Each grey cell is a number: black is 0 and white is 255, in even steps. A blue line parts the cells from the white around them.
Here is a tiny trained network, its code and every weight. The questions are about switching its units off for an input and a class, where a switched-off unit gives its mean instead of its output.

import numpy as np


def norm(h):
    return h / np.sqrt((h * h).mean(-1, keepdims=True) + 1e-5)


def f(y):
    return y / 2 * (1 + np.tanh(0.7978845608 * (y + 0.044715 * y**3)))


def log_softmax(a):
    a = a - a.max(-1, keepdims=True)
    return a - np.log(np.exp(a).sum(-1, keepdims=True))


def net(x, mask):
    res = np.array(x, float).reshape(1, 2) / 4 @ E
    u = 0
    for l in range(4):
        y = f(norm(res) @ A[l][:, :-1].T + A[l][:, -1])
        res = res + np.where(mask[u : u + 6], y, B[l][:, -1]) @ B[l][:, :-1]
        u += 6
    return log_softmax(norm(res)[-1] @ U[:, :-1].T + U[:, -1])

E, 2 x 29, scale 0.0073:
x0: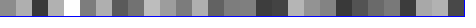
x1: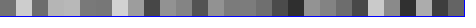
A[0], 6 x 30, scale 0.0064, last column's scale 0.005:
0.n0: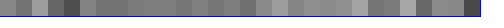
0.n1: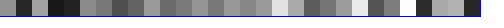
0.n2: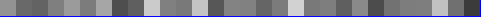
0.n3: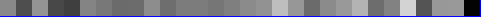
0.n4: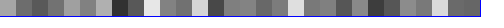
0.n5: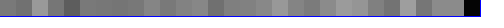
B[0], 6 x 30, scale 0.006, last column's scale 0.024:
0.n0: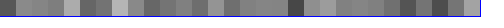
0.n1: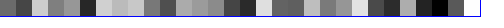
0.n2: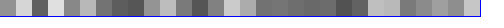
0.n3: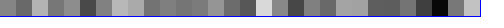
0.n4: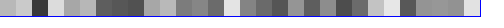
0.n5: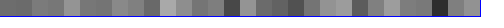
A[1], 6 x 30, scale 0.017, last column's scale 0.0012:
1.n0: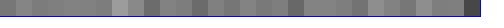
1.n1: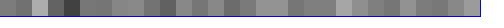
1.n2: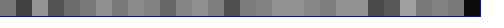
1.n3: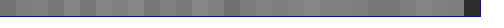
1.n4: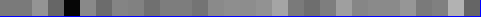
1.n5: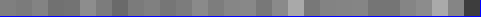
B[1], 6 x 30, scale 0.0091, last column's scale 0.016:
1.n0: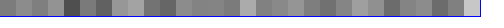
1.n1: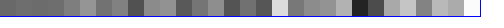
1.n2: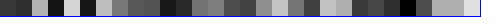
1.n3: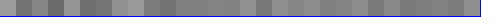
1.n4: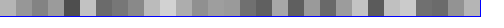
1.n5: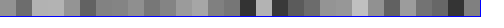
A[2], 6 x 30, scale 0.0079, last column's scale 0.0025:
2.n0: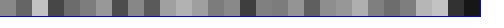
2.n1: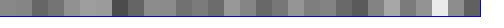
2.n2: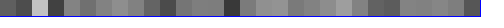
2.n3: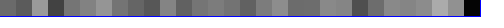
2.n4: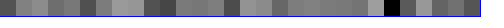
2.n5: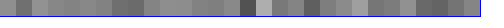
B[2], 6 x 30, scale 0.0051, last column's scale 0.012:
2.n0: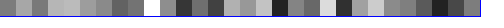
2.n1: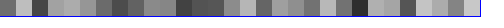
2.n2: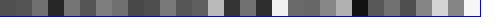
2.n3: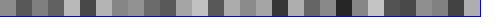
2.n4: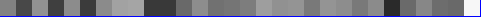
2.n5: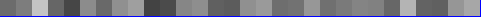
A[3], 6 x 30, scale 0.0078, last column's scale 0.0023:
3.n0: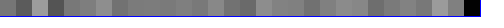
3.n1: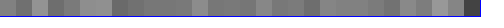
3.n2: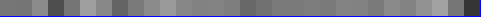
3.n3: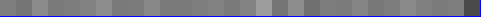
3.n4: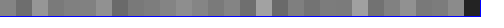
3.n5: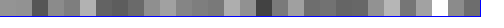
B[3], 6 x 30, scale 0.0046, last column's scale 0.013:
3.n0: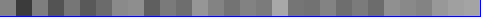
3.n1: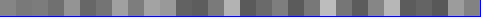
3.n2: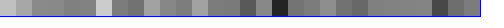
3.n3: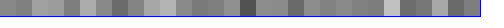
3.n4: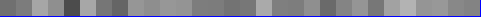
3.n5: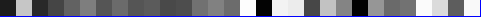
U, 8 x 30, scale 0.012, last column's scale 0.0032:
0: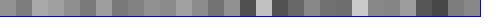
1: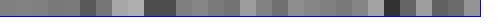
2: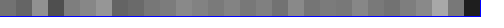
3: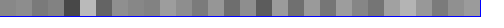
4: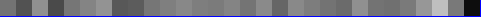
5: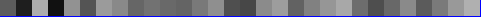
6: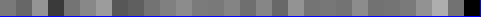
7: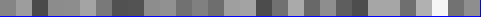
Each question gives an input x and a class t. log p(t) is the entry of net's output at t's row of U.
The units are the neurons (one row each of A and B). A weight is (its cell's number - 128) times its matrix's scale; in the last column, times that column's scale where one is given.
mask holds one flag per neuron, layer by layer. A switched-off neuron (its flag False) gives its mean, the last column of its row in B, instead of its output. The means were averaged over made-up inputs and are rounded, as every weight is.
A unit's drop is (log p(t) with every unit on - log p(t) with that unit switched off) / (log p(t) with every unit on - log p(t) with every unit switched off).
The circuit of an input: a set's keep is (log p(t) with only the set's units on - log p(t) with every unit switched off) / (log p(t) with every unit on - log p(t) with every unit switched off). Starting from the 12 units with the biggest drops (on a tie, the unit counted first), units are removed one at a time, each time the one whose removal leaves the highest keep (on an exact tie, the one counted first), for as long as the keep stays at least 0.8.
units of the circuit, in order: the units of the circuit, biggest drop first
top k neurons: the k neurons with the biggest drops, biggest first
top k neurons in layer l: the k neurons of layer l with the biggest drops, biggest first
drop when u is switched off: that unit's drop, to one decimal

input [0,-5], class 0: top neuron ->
0.n4
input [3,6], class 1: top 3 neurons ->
0.n4; 0.n1; 0.n2
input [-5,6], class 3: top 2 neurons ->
0.n1; 0.n4
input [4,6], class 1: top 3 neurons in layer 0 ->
0.n4; 0.n1; 0.n2
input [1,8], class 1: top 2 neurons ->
0.n4; 0.n1
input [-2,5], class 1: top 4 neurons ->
0.n1; 0.n4; 0.n3; 1.n2
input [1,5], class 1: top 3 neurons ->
0.n4; 0.n1; 1.n2
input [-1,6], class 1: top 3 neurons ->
0.n1; 0.n4; 1.n2
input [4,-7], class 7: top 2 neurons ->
0.n4; 0.n2
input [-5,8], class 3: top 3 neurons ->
0.n1; 0.n4; 1.n2
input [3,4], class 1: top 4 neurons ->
0.n4; 0.n1; 0.n2; 1.n2
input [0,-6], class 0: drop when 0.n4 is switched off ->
0.6
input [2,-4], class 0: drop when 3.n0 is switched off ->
0.0
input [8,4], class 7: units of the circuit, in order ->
0.n1
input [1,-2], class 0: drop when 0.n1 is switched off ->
0.6
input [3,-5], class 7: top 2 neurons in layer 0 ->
0.n4; 0.n2
